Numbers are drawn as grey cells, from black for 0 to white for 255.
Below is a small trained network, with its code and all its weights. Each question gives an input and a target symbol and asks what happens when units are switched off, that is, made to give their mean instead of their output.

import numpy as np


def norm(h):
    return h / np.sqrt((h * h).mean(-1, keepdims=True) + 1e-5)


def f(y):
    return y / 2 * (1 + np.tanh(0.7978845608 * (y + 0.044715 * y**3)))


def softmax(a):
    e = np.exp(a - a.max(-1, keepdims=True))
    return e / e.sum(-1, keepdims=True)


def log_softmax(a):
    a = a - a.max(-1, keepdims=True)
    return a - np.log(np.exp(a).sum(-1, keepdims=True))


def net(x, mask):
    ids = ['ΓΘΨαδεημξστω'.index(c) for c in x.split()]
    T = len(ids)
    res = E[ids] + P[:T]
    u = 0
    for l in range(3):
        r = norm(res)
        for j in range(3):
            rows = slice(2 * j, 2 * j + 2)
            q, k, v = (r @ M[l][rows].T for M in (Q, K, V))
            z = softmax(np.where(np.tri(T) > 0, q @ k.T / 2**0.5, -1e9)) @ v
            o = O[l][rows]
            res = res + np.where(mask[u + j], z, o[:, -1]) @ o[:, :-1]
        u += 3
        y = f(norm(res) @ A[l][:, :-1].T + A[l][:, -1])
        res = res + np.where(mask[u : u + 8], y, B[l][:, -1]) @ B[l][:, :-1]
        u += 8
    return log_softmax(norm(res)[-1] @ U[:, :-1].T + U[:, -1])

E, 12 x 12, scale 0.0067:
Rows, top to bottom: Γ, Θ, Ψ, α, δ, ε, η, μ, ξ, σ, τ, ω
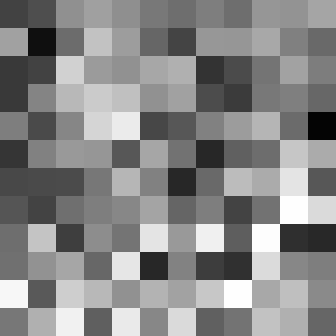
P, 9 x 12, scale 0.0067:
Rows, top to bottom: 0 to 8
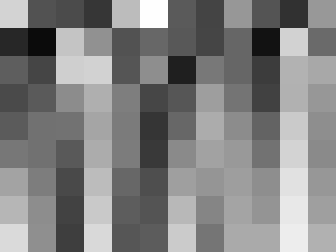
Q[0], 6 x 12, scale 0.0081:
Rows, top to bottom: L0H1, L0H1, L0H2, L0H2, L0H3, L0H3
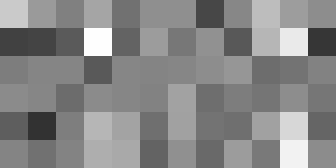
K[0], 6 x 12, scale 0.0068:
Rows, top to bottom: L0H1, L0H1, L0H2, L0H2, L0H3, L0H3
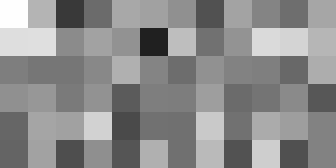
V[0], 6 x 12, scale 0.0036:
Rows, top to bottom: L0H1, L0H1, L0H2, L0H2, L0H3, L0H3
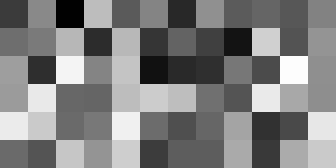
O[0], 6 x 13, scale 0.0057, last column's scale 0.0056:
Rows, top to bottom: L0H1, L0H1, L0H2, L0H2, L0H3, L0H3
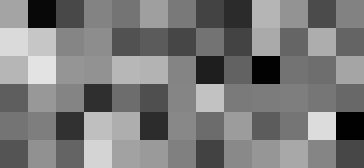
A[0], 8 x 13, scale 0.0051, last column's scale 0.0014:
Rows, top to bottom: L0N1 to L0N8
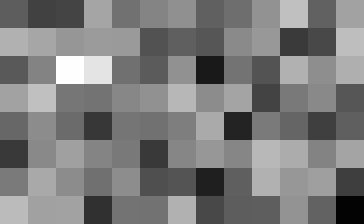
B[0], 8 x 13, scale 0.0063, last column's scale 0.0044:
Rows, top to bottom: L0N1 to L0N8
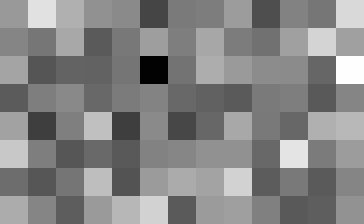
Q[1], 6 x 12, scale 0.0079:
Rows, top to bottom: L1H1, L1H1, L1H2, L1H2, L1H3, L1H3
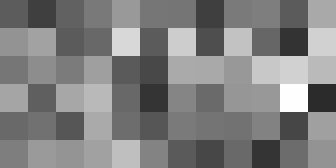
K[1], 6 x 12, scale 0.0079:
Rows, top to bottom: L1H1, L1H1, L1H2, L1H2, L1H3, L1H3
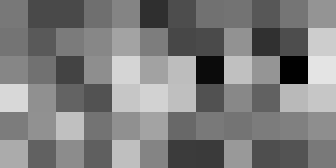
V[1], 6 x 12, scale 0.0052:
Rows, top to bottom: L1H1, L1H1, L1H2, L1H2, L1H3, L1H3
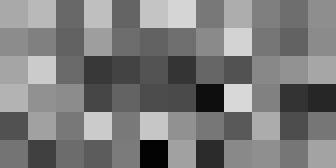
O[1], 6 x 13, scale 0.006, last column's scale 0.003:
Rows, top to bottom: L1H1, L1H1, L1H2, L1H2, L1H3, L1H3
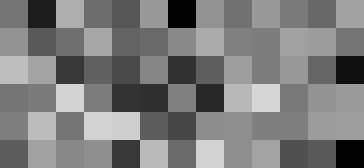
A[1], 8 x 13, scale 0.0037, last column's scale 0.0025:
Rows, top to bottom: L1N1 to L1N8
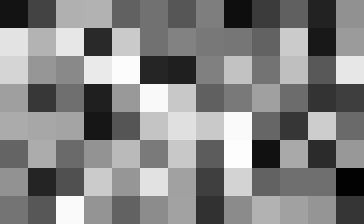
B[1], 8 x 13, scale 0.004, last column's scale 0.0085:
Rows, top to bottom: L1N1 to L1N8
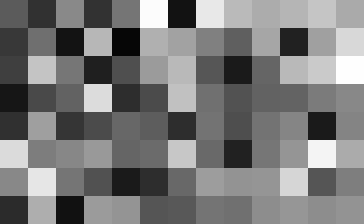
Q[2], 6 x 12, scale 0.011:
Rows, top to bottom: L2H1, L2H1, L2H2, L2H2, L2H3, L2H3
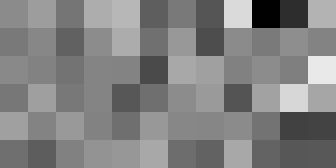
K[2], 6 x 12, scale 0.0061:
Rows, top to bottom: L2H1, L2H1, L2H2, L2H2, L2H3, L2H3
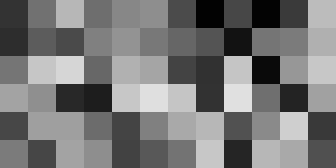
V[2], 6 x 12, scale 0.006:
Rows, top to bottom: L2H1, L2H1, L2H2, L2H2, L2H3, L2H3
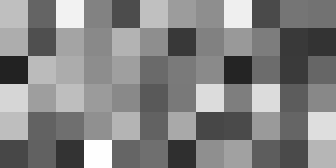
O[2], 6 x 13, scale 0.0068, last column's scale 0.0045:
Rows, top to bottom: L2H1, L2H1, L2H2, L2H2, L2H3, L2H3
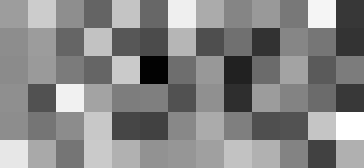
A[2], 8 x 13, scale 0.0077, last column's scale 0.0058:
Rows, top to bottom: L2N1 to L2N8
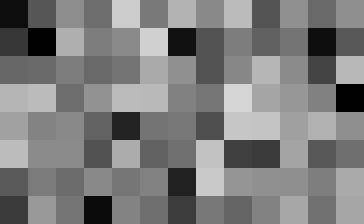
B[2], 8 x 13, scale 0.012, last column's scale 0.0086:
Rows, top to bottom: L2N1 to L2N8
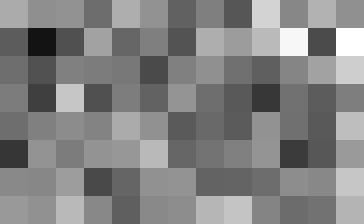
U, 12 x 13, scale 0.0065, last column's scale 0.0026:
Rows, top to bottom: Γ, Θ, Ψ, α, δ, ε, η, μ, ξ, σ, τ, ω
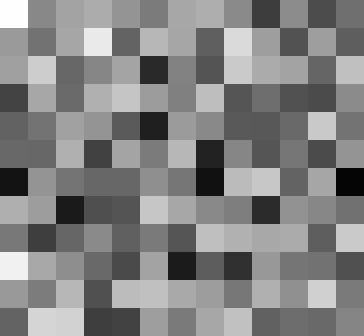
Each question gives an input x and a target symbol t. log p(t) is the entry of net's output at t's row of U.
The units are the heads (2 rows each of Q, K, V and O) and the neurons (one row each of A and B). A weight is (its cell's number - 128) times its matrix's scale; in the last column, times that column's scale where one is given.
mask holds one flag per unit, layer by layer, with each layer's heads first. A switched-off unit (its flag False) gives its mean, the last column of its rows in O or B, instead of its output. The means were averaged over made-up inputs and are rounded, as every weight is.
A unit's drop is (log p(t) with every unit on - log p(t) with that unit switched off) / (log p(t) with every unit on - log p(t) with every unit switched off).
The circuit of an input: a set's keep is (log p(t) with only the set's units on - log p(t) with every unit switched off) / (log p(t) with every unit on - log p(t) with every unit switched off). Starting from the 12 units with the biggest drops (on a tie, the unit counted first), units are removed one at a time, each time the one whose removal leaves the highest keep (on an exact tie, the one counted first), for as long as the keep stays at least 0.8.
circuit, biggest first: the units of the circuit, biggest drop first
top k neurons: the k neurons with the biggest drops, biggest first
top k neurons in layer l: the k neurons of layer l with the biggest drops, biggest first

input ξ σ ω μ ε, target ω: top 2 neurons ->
[L2N2; L2N8]
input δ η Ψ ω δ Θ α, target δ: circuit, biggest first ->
[L2N2]
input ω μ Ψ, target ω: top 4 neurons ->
[L2N8; L0N3; L2N2; L1N5]
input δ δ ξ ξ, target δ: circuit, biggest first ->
[L1H3; L2N2]
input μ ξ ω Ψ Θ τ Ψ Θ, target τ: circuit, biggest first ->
[L0H1; L2N1; L2N2]
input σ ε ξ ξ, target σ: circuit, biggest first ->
[L0H1; L1H2; L2N2]
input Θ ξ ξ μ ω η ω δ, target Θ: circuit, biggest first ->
[L2H2; L2N2]
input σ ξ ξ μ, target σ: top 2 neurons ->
[L1N3; L2N2]
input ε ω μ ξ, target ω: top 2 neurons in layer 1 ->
[L1N2; L1N8]
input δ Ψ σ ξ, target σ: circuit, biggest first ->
[L0H1; L2N2]
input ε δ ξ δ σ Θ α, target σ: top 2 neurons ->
[L0N8; L2N2]
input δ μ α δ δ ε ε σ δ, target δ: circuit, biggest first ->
[L2H3; L2N2]
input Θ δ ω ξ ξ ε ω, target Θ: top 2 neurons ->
[L1N2; L0N3]
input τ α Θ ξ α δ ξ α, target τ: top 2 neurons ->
[L0N3; L1N3]
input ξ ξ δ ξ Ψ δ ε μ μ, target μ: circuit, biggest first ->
[L0H2; L2N2; L1H2]
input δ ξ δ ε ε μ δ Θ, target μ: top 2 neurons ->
[L2N2; L1N2]
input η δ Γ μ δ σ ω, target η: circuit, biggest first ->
[L2H2; L2N5; L2N2]
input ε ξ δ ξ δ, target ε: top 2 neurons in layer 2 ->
[L2N4; L2N2]
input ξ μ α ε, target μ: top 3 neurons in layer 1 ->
[L1N3; L1N6; L1N7]
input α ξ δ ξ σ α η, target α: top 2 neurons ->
[L2N6; L0N5]
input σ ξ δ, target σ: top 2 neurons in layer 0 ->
[L0N5; L0N3]
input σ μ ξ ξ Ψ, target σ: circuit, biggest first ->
[L0H1; L1H2; L2N2; L2N5]
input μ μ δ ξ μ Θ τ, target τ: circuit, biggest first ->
[L0H1; L2N1; L2N2]
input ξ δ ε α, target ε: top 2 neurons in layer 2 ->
[L2N2; L2N5]
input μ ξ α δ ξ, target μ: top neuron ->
[L1N3]
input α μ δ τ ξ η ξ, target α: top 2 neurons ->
[L0N3; L1N3]
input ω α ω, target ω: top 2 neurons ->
[L2N8; L0N3]
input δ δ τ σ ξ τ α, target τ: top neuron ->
[L2N1]
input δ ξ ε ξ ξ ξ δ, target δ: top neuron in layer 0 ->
[L0N3]
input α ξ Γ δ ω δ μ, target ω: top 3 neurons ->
[L0N8; L2N8; L2N2]
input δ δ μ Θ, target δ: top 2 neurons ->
[L0N3; L2N2]
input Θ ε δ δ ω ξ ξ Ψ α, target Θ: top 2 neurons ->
[L0N3; L1N2]
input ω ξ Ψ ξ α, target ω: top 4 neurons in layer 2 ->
[L2N8; L2N2; L2N6; L2N3]
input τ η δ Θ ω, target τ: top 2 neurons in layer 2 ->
[L2N2; L2N1]
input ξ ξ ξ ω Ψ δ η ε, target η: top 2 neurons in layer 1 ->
[L1N2; L1N6]
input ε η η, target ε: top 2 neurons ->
[L2N4; L2N2]
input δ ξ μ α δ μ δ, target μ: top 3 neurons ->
[L1N2; L2N2; L1N3]
